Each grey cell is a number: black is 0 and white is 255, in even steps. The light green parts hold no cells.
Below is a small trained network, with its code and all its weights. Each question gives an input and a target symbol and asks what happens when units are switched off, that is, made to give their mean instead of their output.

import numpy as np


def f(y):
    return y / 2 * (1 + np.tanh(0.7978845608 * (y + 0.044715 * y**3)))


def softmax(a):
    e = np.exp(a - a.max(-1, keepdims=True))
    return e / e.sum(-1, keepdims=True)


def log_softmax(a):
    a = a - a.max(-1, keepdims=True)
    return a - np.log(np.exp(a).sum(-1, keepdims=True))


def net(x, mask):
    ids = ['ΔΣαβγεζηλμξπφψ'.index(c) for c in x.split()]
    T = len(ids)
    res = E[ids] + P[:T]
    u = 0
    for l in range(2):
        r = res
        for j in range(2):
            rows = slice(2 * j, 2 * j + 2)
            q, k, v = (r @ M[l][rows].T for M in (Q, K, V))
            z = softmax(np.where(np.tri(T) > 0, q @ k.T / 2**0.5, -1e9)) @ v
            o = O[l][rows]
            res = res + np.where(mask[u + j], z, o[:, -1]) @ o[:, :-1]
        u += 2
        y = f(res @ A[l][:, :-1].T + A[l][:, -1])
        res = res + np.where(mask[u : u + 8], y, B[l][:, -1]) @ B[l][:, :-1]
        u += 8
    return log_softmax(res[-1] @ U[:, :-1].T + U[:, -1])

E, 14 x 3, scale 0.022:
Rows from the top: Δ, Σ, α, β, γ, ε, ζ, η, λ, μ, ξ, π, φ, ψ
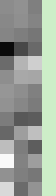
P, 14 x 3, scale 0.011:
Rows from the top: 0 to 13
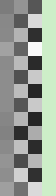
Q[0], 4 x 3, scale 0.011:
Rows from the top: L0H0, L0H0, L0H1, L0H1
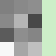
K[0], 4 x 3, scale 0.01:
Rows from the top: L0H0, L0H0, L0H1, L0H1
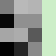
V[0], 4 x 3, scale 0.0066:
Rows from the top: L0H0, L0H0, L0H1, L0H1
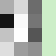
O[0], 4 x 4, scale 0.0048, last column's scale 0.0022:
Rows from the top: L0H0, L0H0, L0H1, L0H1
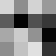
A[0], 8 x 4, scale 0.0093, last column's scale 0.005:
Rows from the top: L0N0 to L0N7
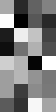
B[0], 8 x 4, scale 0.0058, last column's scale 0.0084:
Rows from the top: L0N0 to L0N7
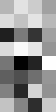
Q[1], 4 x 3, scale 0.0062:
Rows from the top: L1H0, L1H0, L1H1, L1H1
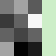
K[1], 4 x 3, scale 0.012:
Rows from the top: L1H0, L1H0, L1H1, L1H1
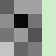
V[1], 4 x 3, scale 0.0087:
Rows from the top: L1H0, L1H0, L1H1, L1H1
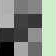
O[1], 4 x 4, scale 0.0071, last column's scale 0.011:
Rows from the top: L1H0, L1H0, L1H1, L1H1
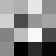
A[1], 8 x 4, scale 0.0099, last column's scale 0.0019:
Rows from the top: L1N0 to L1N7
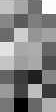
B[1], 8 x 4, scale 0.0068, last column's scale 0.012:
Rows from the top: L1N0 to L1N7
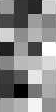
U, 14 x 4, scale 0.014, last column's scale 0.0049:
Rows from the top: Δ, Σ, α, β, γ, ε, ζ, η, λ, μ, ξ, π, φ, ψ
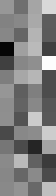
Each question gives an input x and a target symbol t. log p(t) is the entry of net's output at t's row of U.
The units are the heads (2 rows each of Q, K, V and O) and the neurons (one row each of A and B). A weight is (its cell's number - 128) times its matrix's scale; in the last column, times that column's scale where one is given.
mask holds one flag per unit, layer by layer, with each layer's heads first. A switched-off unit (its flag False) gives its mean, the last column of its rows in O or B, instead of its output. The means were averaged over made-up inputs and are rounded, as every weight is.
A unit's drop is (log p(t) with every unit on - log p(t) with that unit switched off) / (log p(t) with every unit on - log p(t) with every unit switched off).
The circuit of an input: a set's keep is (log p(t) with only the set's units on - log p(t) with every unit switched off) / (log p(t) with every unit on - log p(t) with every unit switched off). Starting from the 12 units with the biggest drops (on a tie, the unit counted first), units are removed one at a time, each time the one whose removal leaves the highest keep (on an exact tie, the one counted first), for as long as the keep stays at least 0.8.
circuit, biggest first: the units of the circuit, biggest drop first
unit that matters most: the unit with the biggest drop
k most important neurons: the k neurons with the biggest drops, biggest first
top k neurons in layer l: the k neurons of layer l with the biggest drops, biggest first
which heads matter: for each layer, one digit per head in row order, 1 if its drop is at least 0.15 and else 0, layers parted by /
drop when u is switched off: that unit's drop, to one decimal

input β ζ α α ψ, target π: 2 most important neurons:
[L0N1; L0N0]
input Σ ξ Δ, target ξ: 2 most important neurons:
[L1N4; L0N4]
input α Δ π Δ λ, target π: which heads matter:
01 / 01
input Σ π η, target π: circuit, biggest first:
[L1H1; L1N5]
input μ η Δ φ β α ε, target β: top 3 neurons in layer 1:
[L1N5; L1N0; L1N7]
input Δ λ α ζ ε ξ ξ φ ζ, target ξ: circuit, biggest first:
[L0N4]
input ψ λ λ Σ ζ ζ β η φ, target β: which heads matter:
11 / 10
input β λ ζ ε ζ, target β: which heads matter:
10 / 10
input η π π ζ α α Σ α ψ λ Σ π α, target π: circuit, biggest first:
[L1H1; L1N5; L1N6]
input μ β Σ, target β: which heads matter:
00 / 10
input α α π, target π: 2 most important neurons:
[L0N1; L1N3]
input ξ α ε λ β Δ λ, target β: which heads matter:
01 / 10
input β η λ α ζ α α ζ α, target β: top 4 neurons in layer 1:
[L1N5; L1N0; L1N7; L1N2]
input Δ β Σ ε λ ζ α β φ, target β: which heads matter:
10 / 10
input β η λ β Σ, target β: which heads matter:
10 / 10
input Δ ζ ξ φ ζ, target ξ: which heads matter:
00 / 00
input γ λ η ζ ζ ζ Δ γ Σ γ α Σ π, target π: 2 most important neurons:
[L0N1; L0N4]
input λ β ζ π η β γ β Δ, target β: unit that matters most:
L0H0
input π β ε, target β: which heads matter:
11 / 10
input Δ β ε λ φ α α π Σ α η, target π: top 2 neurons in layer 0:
[L0N1; L0N6]
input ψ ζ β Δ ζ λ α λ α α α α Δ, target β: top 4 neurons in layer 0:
[L0N4; L0N3; L0N1; L0N7]
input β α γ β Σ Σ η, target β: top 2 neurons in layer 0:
[L0N4; L0N3]
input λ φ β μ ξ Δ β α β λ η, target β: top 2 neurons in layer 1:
[L1N5; L1N0]
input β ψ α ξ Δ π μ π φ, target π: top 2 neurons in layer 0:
[L0N1; L0N6]
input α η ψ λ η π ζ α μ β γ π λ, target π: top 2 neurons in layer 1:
[L1N2; L1N6]
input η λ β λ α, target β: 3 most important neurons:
[L1N5; L0N4; L0N3]
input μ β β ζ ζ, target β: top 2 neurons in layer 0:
[L0N4; L0N3]
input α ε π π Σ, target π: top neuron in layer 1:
[L1N5]
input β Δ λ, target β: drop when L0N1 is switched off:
-0.1
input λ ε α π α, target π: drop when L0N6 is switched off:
0.1
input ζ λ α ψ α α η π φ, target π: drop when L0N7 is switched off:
0.0
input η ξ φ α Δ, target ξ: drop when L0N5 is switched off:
-0.1
